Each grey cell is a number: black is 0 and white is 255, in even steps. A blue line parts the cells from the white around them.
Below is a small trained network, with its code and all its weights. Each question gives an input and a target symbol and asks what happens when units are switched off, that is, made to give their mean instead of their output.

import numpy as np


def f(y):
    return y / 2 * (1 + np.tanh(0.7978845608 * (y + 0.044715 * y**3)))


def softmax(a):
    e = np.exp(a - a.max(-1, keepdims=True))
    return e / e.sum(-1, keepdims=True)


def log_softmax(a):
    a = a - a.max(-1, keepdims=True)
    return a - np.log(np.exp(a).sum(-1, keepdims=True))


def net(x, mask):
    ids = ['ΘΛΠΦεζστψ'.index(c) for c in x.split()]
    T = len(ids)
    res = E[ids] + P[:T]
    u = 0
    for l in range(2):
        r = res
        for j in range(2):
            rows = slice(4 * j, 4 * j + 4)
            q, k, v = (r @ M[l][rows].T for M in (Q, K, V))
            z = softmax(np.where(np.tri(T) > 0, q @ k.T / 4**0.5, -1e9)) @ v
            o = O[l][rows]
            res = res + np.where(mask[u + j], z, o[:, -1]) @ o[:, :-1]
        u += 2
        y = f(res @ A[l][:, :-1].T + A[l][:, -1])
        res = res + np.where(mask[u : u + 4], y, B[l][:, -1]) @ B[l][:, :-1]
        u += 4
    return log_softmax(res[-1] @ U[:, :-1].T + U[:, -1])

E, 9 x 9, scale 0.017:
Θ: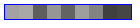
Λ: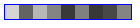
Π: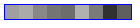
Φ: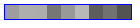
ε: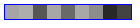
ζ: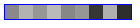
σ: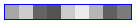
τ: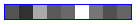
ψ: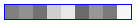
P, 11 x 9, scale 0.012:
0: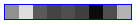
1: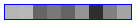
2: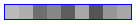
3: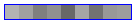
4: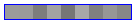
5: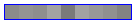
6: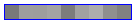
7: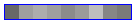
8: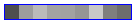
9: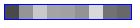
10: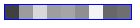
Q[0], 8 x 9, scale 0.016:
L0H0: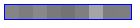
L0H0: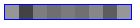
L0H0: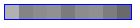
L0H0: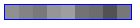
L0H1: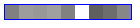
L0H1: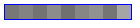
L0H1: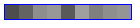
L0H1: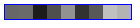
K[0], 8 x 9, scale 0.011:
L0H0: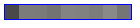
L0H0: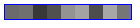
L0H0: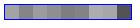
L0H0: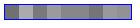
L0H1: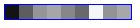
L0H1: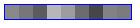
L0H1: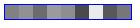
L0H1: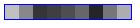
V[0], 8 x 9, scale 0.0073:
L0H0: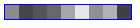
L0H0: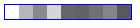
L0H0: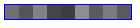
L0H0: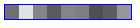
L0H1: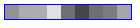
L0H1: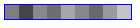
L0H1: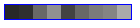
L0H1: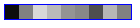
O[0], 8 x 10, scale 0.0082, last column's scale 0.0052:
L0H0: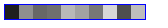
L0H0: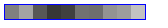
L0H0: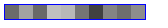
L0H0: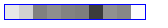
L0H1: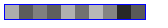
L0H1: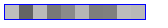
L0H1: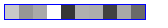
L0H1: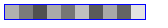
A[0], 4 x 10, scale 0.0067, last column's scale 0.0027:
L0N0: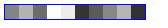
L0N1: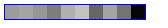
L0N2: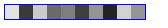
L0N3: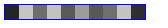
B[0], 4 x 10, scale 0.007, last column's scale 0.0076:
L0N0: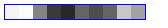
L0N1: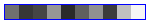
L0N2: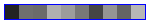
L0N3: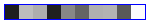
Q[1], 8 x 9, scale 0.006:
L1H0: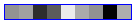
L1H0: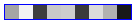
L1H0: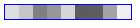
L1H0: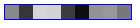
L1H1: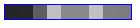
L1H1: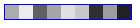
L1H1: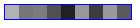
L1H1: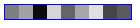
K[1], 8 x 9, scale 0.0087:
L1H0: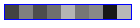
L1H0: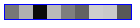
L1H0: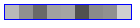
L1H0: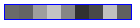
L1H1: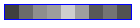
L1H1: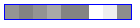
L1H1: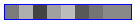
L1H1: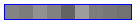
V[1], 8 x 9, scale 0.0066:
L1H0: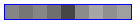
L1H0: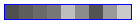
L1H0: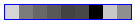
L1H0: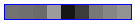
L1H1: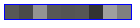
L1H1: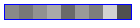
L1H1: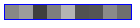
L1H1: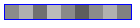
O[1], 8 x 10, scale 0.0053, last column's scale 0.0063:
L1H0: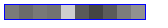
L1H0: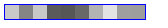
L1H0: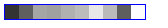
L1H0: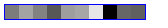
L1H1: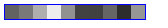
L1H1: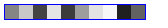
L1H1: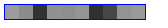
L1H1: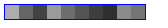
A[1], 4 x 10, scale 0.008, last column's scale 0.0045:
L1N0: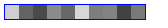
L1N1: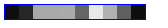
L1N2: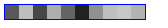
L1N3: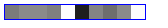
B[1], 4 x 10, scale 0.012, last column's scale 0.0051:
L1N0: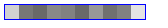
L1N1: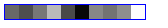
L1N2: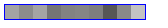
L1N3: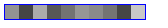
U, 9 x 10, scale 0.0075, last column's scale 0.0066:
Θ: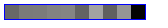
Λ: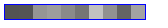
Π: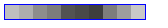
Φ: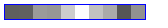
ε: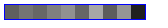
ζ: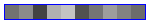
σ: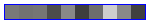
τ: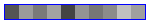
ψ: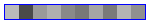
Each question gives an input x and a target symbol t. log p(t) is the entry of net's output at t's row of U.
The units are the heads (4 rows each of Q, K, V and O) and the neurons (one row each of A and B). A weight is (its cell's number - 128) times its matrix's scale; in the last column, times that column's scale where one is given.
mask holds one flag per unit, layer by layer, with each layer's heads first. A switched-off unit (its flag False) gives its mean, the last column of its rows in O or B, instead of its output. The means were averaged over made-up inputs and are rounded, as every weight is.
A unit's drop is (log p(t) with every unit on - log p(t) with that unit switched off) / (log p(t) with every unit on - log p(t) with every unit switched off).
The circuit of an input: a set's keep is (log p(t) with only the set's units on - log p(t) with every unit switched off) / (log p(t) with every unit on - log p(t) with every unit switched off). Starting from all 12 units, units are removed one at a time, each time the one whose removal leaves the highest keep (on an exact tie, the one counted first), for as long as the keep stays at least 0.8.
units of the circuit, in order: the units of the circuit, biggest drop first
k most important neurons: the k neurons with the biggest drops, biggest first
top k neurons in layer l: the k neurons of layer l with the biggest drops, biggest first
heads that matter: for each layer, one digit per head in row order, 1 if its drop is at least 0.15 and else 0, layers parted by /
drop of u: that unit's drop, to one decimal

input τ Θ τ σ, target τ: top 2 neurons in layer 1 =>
(L1N0; L1N3)
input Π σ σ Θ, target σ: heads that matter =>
01 / 00
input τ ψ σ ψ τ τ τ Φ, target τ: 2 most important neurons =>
(L1N0; L1N3)
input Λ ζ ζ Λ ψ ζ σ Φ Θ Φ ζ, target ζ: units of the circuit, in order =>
(L0H1; L0N3)
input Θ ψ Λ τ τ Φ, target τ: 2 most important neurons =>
(L0N2; L1N0)
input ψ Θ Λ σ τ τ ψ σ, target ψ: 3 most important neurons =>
(L1N0; L0N3; L0N1)
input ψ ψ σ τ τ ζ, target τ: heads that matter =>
01 / 10
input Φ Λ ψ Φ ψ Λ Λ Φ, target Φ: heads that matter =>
00 / 11
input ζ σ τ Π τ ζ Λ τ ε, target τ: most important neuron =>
(L0N3)
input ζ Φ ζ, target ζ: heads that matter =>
01 / 11
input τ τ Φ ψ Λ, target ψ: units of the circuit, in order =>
(L0N3; L1H0)
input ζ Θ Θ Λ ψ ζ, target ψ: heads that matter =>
01 / 10
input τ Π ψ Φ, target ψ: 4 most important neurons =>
(L0N3; L1N0; L0N0; L0N1)
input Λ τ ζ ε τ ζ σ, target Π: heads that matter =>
00 / 10
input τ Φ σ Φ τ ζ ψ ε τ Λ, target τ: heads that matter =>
01 / 00
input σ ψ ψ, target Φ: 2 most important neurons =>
(L1N1; L1N3)
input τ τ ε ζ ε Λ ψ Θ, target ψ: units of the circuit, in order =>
(L1N0; L0H1; L0N3)
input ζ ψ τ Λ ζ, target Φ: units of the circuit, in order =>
(L1H0)
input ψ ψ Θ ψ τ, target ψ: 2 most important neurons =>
(L0N3; L1N0)
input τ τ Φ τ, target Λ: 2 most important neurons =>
(L0N0; L1N1)
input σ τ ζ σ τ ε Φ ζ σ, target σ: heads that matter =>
01 / 10
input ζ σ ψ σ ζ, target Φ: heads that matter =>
10 / 11
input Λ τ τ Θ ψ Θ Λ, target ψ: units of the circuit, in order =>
(L0N3; L0H1)
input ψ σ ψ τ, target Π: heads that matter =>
00 / 11
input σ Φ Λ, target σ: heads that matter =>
01 / 10
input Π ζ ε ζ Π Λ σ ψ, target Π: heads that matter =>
00 / 01
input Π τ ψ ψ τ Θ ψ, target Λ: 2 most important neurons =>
(L0N2; L1N1)
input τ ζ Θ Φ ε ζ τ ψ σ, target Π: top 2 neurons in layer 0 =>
(L0N1; L0N2)
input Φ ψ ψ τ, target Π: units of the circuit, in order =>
(L1H0; L1H1)
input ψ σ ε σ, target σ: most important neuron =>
(L0N2)
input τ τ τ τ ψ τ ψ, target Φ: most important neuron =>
(L0N0)
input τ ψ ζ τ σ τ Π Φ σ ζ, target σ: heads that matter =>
01 / 00
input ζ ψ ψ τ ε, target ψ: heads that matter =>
00 / 10
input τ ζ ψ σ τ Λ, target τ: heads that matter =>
01 / 10
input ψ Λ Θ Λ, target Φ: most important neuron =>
(L1N1)
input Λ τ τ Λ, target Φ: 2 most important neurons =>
(L0N0; L1N1)
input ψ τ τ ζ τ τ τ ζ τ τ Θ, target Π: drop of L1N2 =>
0.4
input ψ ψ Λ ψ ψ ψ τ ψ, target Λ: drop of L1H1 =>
0.2
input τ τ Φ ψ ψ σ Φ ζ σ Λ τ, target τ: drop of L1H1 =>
0.1
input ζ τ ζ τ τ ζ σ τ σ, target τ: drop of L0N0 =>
0.0
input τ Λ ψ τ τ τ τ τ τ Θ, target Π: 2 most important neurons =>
(L1N2; L0N0)
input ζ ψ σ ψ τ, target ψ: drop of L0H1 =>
0.2
